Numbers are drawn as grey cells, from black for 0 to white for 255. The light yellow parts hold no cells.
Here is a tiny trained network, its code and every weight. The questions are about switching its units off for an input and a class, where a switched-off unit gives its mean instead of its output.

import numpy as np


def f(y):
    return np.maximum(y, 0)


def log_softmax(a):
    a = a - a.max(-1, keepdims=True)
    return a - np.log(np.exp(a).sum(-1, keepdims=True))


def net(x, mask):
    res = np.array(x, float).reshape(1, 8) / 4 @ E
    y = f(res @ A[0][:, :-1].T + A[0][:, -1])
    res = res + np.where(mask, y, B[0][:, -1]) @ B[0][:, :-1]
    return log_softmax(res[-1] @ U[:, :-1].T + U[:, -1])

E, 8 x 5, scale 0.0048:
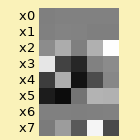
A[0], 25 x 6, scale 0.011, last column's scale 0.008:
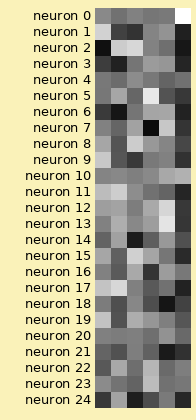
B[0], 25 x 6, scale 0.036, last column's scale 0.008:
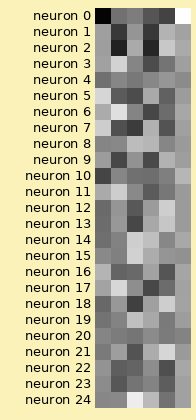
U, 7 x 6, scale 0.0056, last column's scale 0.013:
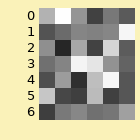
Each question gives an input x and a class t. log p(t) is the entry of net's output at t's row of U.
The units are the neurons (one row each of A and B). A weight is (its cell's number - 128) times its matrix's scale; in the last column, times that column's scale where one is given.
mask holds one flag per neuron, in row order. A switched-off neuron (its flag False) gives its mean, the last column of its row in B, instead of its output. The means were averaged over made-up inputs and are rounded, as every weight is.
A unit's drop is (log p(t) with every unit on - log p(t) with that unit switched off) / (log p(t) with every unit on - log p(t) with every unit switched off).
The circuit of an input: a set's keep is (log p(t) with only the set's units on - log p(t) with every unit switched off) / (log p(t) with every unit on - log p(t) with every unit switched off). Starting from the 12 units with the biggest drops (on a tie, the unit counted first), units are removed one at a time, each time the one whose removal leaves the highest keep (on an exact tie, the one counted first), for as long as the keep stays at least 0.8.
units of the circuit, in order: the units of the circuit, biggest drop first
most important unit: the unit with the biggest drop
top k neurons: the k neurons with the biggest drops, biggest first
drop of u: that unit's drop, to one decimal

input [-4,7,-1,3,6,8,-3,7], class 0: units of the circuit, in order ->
(neuron 6)
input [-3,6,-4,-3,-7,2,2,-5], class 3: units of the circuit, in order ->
(neuron 8; neuron 15)
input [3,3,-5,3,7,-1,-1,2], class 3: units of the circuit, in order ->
(neuron 24; neuron 14)
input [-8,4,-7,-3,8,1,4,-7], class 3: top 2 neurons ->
(neuron 24; neuron 14)
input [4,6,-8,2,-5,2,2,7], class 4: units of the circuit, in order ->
(neuron 18; neuron 21)
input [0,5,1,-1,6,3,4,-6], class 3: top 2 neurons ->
(neuron 24; neuron 14)
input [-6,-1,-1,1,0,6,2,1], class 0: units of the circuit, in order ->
(neuron 6; neuron 3)
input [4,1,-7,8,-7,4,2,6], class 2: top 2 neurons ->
(neuron 1; neuron 9)
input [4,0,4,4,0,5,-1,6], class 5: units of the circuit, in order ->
(neuron 5; neuron 23)
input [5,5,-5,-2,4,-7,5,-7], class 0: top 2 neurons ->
(neuron 17; neuron 11)
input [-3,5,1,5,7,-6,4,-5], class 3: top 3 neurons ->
(neuron 14; neuron 24; neuron 6)
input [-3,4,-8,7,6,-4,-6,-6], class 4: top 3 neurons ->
(neuron 18; neuron 21; neuron 2)
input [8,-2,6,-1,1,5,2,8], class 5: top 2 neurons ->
(neuron 5; neuron 22)
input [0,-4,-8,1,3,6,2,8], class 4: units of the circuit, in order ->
(neuron 21)
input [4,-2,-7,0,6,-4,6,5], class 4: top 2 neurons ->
(neuron 18; neuron 21)
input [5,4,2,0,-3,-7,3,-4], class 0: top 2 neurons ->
(neuron 17; neuron 11)
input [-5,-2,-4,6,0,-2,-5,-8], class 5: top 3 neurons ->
(neuron 7; neuron 16; neuron 2)
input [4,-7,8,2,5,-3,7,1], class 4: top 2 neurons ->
(neuron 13; neuron 12)
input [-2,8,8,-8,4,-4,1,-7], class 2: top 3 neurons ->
(neuron 2; neuron 18; neuron 21)
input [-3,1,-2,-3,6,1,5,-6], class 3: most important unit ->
neuron 24
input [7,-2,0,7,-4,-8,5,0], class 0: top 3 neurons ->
(neuron 17; neuron 11; neuron 2)
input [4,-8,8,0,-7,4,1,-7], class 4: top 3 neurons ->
(neuron 13; neuron 12; neuron 24)
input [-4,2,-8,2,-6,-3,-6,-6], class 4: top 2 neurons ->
(neuron 18; neuron 21)
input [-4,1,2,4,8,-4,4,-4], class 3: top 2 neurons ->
(neuron 14; neuron 24)
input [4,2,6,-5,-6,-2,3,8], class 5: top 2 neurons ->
(neuron 5; neuron 22)
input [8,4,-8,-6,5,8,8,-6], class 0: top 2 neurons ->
(neuron 6; neuron 3)
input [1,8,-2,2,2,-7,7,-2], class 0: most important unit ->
neuron 17
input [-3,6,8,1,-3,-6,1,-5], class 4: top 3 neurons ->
(neuron 13; neuron 12; neuron 6)
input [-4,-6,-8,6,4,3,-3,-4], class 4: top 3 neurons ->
(neuron 18; neuron 21; neuron 2)
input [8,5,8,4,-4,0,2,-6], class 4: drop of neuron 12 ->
0.3
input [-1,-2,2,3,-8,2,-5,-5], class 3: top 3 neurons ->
(neuron 8; neuron 19; neuron 15)
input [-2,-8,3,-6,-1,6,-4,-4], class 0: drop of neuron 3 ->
0.5
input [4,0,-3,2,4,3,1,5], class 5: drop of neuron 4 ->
0.0
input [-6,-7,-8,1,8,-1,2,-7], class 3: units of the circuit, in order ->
(neuron 24)
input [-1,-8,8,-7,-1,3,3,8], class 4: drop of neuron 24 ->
0.1
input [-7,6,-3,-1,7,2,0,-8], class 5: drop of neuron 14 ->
-0.1
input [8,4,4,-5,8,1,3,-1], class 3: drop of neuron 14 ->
0.3
